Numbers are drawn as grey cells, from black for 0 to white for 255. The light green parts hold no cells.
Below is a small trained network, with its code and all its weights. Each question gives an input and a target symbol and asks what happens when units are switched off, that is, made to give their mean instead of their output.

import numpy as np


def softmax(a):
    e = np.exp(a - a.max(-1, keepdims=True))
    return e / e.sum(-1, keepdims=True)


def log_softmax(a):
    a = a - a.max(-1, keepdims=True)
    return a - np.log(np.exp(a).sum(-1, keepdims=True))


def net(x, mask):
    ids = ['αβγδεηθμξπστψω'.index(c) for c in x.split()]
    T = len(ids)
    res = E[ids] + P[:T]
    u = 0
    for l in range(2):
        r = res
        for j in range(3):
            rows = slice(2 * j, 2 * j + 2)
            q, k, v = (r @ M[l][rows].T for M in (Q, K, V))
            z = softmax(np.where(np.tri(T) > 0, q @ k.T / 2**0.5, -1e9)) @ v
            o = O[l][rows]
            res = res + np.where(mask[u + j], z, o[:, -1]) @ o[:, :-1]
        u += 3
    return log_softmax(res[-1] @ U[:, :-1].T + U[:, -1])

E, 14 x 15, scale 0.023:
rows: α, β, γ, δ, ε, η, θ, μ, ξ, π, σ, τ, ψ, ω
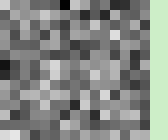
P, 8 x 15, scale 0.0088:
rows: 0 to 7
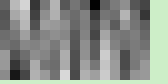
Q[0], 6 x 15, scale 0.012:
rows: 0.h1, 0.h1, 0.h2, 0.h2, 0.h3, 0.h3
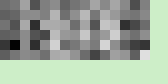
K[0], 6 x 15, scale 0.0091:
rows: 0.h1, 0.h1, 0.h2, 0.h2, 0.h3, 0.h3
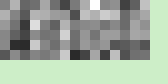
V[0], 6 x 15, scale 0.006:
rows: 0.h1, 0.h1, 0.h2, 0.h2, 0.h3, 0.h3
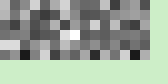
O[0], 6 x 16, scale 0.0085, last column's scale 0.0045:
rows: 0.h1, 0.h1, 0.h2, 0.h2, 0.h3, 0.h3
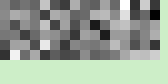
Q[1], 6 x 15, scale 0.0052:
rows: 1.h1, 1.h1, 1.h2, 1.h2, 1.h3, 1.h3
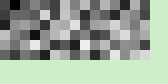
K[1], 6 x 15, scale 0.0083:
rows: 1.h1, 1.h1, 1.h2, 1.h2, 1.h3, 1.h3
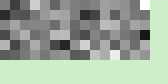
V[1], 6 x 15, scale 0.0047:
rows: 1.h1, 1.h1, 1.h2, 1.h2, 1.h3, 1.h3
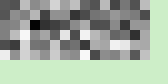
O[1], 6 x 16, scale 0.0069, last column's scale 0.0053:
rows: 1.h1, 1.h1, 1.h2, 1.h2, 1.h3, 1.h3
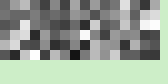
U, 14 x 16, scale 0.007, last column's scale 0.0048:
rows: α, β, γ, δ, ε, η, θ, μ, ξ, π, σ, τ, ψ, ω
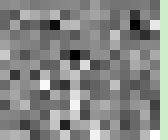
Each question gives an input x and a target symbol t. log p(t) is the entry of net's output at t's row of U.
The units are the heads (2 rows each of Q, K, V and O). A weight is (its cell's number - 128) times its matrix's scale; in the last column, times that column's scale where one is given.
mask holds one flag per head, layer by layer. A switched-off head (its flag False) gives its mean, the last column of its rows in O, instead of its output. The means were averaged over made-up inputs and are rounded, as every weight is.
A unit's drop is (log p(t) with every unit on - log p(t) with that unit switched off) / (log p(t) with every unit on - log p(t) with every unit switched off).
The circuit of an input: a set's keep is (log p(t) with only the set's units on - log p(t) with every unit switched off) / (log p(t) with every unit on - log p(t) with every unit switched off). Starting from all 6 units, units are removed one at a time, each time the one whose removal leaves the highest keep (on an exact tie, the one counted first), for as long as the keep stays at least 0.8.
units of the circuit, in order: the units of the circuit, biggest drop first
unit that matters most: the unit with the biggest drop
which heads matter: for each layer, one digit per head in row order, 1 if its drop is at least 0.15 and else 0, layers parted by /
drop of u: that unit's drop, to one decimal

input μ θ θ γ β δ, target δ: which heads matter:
011 / 001
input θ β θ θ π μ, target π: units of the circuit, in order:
(1.h2, 0.h1, 0.h2)
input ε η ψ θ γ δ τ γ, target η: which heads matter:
000 / 010
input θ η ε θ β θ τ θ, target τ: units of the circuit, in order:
(0.h2, 1.h2)
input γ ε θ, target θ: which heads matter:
101 / 000
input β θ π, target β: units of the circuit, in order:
(1.h3)
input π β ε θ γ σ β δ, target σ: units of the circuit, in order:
(0.h2, 0.h3)
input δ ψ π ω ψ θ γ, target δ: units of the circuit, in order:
(0.h1, 1.h3)
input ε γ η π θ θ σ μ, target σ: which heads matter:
011 / 000
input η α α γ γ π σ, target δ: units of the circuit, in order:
(0.h1, 1.h3, 1.h2, 0.h2)
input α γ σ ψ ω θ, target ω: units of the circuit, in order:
(0.h1, 1.h3)
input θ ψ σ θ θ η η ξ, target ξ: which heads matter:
001 / 000
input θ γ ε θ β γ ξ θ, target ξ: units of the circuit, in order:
(0.h3, 0.h2)
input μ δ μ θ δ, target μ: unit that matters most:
0.h3
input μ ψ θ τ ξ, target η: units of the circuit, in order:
(1.h2, 0.h3)
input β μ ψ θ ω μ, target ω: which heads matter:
100 / 000
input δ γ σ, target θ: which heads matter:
101 / 001
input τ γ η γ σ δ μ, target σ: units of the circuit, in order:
(0.h2, 0.h3, 1.h3)
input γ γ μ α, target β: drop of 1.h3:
0.6
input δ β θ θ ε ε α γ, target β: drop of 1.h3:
0.7
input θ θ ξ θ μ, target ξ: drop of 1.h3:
0.1
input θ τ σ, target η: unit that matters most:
1.h2
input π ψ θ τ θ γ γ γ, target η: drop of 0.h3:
0.2
